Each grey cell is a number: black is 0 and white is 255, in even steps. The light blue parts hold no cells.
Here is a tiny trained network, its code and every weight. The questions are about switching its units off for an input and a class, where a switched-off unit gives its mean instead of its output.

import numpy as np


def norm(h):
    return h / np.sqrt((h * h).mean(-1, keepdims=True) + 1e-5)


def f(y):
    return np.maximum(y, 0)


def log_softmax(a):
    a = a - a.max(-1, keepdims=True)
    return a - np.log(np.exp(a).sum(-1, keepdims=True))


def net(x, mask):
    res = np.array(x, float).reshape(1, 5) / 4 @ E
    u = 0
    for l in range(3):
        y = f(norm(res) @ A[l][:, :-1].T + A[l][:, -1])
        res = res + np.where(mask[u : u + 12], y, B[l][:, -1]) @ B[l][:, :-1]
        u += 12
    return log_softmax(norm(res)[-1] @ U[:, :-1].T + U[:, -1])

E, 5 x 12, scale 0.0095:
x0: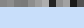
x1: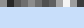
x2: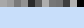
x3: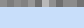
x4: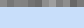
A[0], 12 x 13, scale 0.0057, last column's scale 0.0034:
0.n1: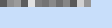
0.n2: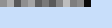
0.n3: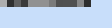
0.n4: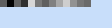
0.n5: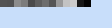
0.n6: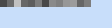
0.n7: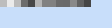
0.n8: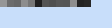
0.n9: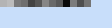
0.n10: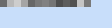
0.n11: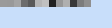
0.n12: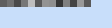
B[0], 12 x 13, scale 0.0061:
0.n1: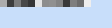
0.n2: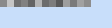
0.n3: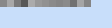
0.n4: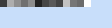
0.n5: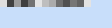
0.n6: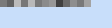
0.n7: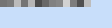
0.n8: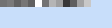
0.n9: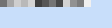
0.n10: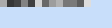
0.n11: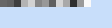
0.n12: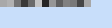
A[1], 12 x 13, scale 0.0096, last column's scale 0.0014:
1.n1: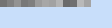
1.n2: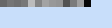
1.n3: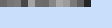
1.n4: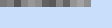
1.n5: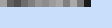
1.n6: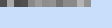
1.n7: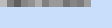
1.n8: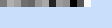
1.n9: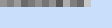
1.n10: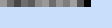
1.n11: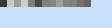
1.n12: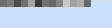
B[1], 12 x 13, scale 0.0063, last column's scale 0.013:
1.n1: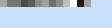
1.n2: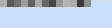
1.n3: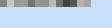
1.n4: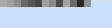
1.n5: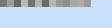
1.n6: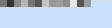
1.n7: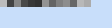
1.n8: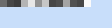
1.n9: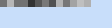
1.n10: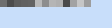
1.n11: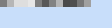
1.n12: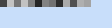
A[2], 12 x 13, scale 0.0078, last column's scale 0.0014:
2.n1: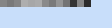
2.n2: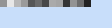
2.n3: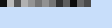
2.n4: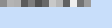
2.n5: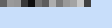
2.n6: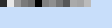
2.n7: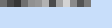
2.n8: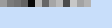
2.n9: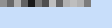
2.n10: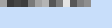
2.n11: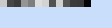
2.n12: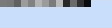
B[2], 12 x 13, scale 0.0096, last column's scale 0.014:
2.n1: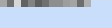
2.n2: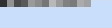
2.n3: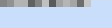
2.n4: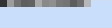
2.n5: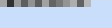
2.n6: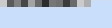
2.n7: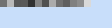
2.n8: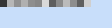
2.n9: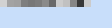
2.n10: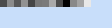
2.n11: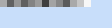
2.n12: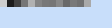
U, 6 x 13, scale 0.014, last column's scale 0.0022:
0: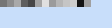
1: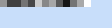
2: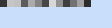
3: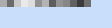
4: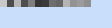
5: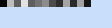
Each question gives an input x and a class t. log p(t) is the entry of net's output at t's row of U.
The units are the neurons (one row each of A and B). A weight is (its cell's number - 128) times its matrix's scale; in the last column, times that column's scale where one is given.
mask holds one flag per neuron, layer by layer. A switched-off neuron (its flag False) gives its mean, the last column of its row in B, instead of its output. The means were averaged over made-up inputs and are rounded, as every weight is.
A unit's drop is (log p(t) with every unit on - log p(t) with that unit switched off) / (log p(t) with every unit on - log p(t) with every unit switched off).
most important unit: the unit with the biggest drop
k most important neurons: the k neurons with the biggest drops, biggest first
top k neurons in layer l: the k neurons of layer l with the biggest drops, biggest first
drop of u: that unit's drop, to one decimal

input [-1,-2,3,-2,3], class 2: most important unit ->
1.n8
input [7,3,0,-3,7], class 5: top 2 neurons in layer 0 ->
[0.n1, 0.n10]
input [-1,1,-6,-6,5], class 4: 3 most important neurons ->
[0.n4, 1.n8, 0.n5]
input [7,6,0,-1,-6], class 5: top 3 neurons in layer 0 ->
[0.n4, 0.n1, 0.n10]
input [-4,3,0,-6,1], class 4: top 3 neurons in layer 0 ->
[0.n4, 0.n1, 0.n10]
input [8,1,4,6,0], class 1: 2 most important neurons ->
[0.n4, 2.n7]
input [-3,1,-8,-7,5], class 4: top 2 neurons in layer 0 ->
[0.n4, 0.n5]
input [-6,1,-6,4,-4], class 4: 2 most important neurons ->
[0.n4, 0.n5]
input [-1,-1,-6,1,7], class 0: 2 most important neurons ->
[1.n8, 0.n1]
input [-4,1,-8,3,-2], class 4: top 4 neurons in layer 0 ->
[0.n4, 0.n5, 0.n8, 0.n10]
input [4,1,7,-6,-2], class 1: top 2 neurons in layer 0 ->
[0.n5, 0.n4]
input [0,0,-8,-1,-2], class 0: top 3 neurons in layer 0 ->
[0.n1, 0.n11, 0.n9]
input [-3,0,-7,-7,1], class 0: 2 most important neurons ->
[0.n1, 1.n8]
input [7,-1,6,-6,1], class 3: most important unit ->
0.n9
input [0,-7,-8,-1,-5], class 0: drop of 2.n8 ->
0.2
